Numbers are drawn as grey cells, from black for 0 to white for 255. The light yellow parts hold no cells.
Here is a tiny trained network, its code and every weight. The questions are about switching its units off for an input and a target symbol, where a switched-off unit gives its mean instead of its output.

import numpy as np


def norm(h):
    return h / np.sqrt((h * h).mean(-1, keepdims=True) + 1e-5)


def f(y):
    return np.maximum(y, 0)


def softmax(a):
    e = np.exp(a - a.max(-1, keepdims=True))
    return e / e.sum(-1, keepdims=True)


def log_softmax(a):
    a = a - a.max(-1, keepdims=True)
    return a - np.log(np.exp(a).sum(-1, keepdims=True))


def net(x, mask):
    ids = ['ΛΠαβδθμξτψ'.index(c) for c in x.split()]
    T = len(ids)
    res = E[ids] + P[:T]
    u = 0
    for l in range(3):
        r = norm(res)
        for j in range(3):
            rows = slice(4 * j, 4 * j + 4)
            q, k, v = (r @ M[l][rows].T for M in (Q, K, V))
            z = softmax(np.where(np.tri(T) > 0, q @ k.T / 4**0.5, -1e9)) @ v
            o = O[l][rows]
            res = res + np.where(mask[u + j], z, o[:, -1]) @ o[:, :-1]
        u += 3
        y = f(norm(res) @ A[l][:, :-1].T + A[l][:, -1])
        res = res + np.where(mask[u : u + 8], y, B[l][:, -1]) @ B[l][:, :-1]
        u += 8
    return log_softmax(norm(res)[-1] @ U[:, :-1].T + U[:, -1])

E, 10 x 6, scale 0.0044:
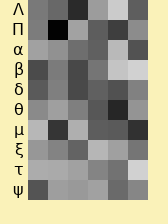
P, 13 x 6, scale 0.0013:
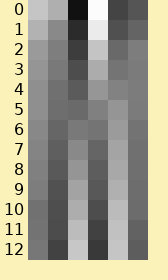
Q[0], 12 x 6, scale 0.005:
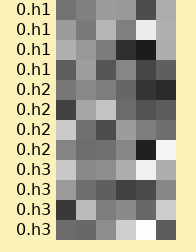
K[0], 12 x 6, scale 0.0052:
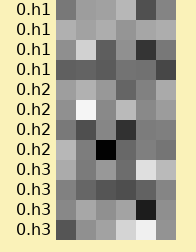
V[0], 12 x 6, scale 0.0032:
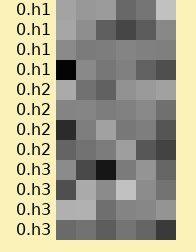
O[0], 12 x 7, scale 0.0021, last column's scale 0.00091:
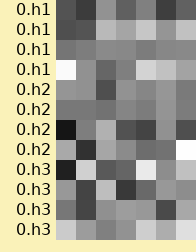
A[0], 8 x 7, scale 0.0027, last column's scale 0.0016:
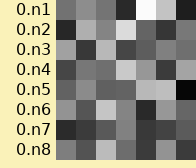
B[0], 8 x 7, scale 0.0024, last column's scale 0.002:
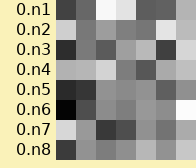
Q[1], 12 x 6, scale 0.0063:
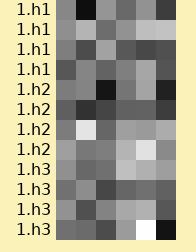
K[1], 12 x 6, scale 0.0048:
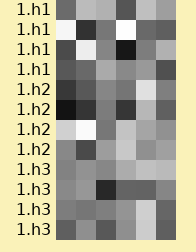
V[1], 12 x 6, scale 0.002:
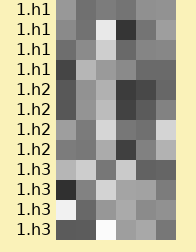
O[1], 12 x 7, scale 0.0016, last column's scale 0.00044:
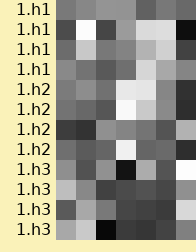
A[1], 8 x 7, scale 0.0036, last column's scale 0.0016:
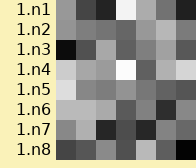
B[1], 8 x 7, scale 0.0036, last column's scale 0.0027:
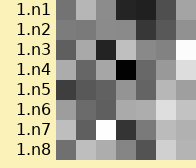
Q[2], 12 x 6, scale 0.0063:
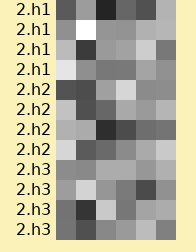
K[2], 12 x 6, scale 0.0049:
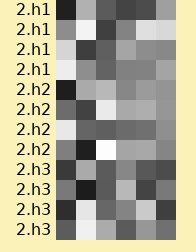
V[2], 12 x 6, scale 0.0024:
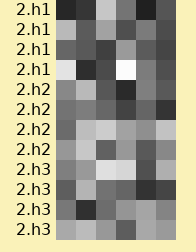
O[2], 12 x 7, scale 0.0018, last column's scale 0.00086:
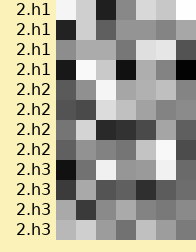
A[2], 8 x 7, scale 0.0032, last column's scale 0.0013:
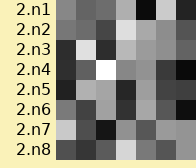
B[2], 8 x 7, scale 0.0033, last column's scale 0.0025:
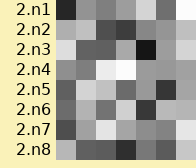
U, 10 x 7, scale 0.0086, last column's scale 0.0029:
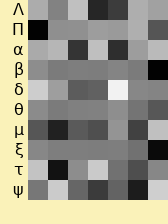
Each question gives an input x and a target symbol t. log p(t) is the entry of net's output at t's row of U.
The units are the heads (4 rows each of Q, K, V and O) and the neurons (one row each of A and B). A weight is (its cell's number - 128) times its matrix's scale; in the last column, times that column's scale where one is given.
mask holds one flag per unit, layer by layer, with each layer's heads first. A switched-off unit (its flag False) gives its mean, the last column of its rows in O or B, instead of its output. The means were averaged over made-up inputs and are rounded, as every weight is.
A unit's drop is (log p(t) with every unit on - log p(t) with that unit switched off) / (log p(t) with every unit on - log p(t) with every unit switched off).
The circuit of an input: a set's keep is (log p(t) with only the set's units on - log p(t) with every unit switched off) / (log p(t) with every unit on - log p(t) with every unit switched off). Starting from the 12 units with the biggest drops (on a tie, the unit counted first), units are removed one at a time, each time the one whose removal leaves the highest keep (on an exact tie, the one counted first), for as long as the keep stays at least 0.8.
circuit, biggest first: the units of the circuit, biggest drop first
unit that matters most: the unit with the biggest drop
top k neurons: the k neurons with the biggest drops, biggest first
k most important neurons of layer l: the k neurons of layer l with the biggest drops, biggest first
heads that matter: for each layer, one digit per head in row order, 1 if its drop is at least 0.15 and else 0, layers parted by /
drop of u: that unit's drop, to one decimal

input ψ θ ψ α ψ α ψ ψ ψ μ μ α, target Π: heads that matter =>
010 / 000 / 100
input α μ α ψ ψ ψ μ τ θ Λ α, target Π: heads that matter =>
000 / 000 / 100
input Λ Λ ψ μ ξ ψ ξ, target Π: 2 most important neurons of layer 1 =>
1.n5, 1.n7
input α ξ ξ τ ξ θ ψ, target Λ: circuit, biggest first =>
0.n2, 1.n4
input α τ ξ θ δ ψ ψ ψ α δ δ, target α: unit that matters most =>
0.h1
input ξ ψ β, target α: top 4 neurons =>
2.n3, 1.n3, 1.n4, 0.n1
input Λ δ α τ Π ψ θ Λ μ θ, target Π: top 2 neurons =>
1.n7, 2.n1
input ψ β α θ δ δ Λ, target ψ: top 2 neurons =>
1.n1, 1.n3
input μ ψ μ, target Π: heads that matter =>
000 / 000 / 100
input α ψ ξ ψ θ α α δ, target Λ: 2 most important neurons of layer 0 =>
0.n7, 0.n6
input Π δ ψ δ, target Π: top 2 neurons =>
1.n7, 0.n6
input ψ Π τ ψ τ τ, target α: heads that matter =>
101 / 000 / 000
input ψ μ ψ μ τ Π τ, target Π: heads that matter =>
100 / 000 / 000
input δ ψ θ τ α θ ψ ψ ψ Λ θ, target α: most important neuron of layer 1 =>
1.n3
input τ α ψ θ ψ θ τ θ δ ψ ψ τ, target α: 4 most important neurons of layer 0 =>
0.n3, 0.n6, 0.n2, 0.n4
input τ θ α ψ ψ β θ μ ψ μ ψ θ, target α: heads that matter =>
000 / 010 / 000
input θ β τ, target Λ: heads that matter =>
010 / 000 / 000
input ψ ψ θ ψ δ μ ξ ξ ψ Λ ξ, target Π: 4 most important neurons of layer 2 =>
2.n7, 2.n3, 2.n8, 2.n1
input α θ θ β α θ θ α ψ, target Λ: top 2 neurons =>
1.n4, 0.n2
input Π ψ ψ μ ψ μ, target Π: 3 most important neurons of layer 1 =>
1.n3, 1.n4, 1.n7
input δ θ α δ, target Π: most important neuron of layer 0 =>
0.n5
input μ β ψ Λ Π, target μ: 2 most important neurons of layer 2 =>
2.n8, 2.n6
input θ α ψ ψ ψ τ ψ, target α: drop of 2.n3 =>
0.3
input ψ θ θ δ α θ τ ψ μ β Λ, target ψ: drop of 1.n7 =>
0.3
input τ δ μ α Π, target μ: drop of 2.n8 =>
0.4
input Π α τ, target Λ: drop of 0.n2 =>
0.0
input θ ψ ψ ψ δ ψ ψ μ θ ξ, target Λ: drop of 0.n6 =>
0.1
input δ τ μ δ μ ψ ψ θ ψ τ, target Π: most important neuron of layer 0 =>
0.n6
